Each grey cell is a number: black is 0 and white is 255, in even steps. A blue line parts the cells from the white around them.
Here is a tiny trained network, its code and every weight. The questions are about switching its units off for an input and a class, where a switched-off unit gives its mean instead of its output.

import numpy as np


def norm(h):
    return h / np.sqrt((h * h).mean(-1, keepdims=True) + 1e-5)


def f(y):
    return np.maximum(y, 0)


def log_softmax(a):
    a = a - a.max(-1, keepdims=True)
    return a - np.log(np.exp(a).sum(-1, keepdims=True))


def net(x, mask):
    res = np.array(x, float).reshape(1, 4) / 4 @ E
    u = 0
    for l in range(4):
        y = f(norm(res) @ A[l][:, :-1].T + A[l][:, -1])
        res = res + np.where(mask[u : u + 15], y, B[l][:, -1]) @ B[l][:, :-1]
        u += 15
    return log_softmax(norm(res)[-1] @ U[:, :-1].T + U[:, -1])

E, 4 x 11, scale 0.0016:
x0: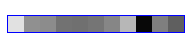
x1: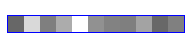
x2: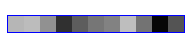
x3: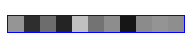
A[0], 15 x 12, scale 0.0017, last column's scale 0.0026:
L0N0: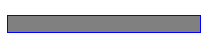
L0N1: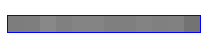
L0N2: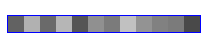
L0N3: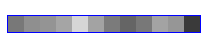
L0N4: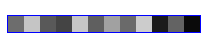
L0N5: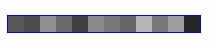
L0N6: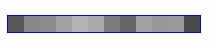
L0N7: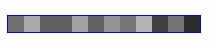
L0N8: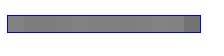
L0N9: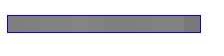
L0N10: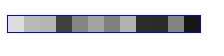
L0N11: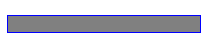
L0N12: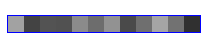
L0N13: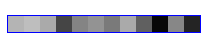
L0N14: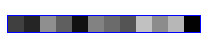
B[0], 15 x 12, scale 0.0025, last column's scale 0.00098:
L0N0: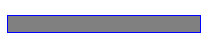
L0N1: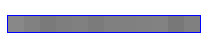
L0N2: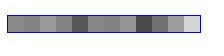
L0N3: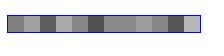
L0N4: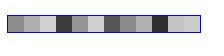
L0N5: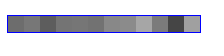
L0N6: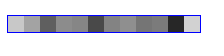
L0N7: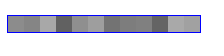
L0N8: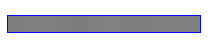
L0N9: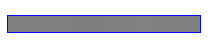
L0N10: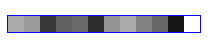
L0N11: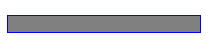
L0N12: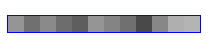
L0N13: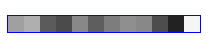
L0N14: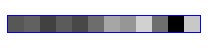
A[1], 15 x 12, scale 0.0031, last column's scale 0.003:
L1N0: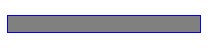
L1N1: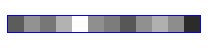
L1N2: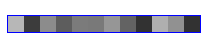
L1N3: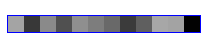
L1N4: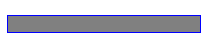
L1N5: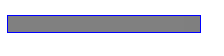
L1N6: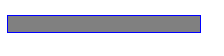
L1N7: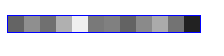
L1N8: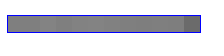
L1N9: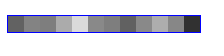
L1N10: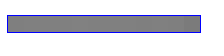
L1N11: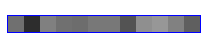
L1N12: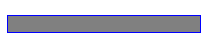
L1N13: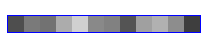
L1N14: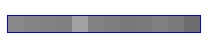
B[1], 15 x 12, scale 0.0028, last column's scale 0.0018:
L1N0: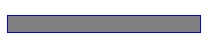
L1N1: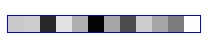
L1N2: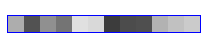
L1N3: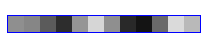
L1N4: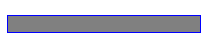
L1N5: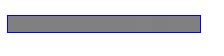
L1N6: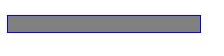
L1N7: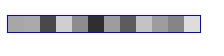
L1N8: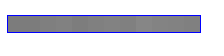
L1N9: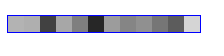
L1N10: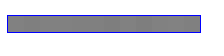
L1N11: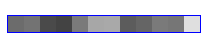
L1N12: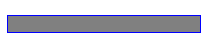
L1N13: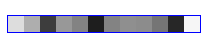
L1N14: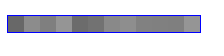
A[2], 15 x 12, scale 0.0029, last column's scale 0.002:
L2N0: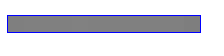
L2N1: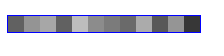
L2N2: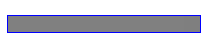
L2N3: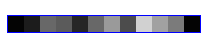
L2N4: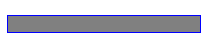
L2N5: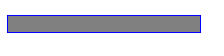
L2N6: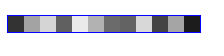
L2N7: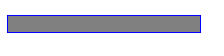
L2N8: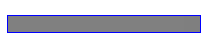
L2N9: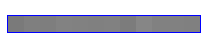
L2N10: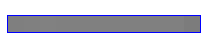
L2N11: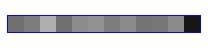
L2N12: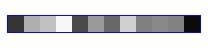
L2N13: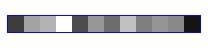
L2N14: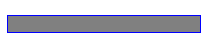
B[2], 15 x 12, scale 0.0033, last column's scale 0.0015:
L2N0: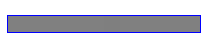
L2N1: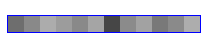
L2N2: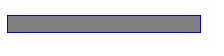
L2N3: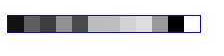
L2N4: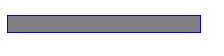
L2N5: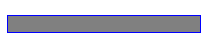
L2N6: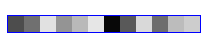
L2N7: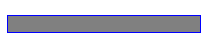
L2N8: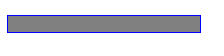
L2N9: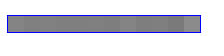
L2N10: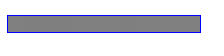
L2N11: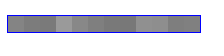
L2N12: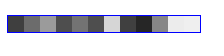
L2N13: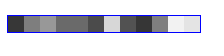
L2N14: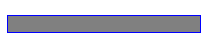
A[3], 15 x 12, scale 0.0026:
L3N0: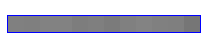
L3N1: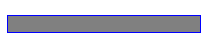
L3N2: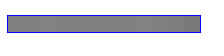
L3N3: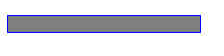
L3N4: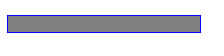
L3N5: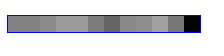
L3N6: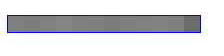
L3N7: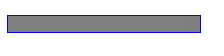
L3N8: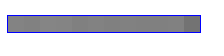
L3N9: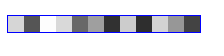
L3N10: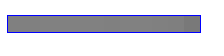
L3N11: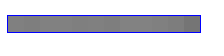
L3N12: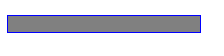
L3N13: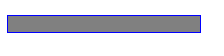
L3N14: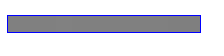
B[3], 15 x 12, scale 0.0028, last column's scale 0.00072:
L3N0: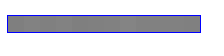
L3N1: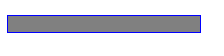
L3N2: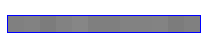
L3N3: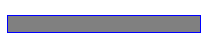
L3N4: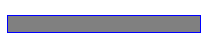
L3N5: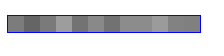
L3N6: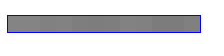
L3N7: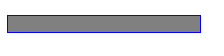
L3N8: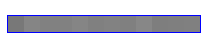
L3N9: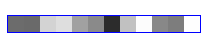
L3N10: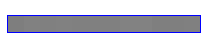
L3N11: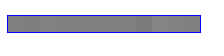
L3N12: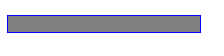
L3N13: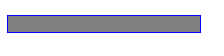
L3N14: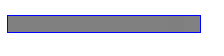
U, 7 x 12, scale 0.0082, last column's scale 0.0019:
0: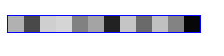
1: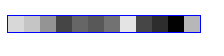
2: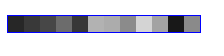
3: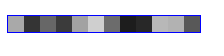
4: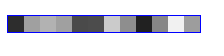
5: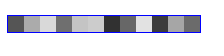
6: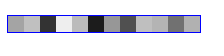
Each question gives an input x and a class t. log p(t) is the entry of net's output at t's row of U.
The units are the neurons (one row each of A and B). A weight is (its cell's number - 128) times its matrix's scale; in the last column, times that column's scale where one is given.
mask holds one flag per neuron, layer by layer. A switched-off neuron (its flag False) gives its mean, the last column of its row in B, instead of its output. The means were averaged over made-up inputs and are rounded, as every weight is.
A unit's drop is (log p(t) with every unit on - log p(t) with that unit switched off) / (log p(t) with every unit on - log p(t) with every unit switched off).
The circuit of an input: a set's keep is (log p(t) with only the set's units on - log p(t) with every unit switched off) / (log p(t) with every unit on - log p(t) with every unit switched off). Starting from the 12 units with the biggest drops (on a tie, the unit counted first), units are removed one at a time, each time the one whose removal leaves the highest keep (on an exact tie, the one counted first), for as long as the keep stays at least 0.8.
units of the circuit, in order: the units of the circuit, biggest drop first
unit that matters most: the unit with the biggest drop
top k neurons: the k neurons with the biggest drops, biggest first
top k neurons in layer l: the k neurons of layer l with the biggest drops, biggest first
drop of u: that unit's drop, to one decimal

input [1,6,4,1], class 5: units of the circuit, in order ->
(L2N6 L0N4)
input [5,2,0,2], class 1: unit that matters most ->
L0N10
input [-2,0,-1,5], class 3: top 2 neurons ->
(L1N3 L0N12)
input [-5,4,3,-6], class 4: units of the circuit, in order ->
(L2N12 L2N13 L0N2)
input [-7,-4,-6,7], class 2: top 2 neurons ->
(L2N3 L0N14)
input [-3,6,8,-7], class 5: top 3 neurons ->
(L2N6 L1N13 L0N4)
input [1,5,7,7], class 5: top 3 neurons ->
(L2N6 L0N4 L1N13)
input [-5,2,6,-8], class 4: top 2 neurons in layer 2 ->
(L2N12 L2N13)
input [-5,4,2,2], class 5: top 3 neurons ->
(L0N4 L2N6 L0N7)
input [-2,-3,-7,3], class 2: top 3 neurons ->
(L0N14 L2N3 L1N11)
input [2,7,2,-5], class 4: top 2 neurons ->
(L2N12 L1N13)
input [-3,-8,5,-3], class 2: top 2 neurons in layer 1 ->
(L1N13 L1N9)
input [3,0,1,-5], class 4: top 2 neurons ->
(L1N13 L2N12)
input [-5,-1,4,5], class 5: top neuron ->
(L2N6)
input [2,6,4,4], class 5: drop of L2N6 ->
0.2
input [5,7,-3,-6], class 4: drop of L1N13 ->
0.1
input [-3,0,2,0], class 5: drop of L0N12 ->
0.0
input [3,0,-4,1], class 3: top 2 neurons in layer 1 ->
(L1N2 L1N3)
